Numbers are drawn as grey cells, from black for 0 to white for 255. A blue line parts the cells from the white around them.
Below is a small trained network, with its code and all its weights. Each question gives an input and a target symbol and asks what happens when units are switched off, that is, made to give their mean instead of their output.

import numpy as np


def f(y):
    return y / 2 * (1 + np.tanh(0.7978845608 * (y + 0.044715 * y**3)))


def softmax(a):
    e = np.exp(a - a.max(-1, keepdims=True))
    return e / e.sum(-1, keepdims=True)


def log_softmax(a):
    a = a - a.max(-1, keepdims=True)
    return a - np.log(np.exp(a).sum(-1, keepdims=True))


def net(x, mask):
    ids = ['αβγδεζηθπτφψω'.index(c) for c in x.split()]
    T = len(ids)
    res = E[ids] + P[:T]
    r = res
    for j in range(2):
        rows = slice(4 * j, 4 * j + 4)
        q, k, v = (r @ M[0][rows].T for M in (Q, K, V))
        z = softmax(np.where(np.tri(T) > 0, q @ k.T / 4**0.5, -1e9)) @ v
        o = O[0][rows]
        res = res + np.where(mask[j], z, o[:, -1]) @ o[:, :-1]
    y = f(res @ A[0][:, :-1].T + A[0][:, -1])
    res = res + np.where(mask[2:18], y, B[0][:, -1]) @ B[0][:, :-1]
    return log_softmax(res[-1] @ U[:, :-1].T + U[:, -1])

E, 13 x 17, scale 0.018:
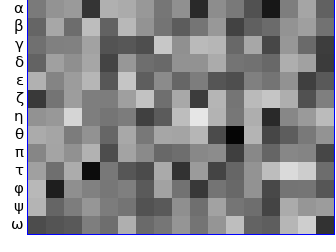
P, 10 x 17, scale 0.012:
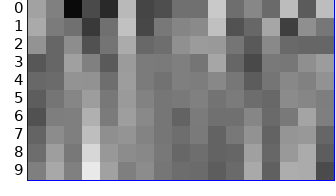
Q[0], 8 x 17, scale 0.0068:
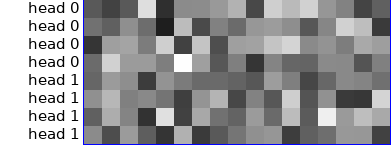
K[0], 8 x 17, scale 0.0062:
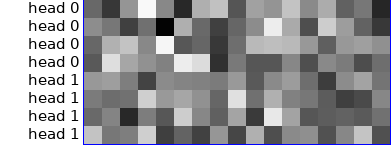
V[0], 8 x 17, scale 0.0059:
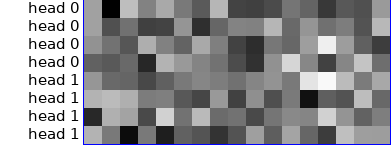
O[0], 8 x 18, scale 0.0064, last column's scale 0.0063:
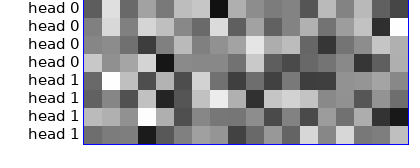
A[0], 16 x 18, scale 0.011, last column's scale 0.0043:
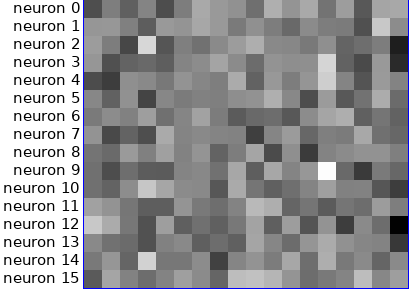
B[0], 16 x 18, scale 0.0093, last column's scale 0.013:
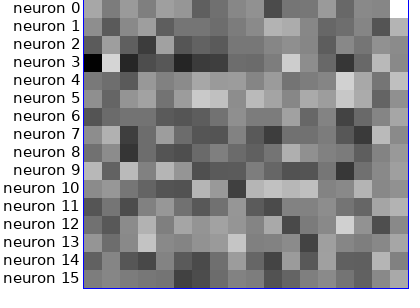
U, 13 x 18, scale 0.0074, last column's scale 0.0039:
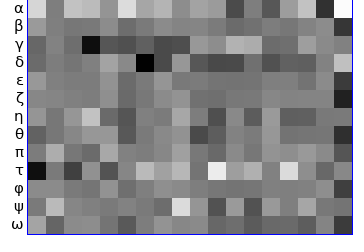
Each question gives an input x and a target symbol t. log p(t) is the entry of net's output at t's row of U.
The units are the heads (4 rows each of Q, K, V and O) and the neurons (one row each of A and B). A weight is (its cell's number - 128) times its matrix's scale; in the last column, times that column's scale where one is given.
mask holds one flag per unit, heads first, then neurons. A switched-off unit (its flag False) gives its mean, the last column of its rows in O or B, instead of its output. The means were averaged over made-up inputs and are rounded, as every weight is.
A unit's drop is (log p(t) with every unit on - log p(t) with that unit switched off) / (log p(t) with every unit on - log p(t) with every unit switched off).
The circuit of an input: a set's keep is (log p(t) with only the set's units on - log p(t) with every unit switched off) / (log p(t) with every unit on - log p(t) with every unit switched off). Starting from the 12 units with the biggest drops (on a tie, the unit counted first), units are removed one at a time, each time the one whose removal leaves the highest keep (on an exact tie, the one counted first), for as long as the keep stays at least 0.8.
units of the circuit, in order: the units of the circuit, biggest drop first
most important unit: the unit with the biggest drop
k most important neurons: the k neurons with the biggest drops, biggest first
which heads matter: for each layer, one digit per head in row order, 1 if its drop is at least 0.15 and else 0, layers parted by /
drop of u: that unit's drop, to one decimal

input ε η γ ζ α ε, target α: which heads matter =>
10
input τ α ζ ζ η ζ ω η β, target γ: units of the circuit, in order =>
(head 1; neuron 6)
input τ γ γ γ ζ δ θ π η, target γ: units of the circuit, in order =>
(head 1)
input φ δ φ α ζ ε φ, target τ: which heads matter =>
11
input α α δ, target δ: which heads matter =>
01
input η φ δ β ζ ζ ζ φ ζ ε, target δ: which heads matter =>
11
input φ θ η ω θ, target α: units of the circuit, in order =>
(head 0; neuron 11; neuron 8)
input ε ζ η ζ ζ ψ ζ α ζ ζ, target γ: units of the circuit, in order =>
(head 1; neuron 10; neuron 8)
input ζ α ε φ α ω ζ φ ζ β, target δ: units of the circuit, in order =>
(head 1; neuron 4; neuron 2)
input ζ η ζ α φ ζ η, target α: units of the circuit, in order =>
(head 0; neuron 11; neuron 15)
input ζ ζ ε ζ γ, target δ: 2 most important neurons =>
(neuron 0; neuron 5)
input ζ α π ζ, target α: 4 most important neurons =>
(neuron 9; neuron 4; neuron 5; neuron 11)
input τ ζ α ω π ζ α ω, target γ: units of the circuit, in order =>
(head 1; neuron 4)
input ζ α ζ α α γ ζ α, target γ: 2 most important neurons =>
(neuron 10; neuron 2)
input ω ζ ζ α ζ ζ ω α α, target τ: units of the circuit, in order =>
(neuron 0; neuron 9)
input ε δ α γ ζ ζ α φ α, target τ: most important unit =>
head 0
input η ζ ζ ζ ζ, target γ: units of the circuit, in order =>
(head 1; neuron 8; neuron 10)
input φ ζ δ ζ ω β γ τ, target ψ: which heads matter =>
10
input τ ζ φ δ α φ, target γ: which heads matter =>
01
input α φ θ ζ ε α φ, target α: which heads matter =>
11
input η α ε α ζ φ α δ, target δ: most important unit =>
neuron 15
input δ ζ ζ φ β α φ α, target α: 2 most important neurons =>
(neuron 11; neuron 3)
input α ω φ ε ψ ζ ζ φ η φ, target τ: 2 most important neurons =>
(neuron 10; neuron 9)
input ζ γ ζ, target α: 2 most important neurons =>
(neuron 5; neuron 9)
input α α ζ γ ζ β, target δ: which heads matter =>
00
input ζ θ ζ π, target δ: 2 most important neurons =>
(neuron 11; neuron 0)
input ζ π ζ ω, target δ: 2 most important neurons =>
(neuron 7; neuron 15)
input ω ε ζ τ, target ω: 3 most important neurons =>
(neuron 13; neuron 6; neuron 4)
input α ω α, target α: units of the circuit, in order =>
(head 0)
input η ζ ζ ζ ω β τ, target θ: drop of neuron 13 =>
0.2
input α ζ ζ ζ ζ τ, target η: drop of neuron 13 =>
0.2
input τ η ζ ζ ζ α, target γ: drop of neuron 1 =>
0.1
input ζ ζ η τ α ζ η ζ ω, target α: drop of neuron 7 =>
0.0
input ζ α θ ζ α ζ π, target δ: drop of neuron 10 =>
0.1
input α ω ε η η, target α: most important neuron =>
(neuron 3)
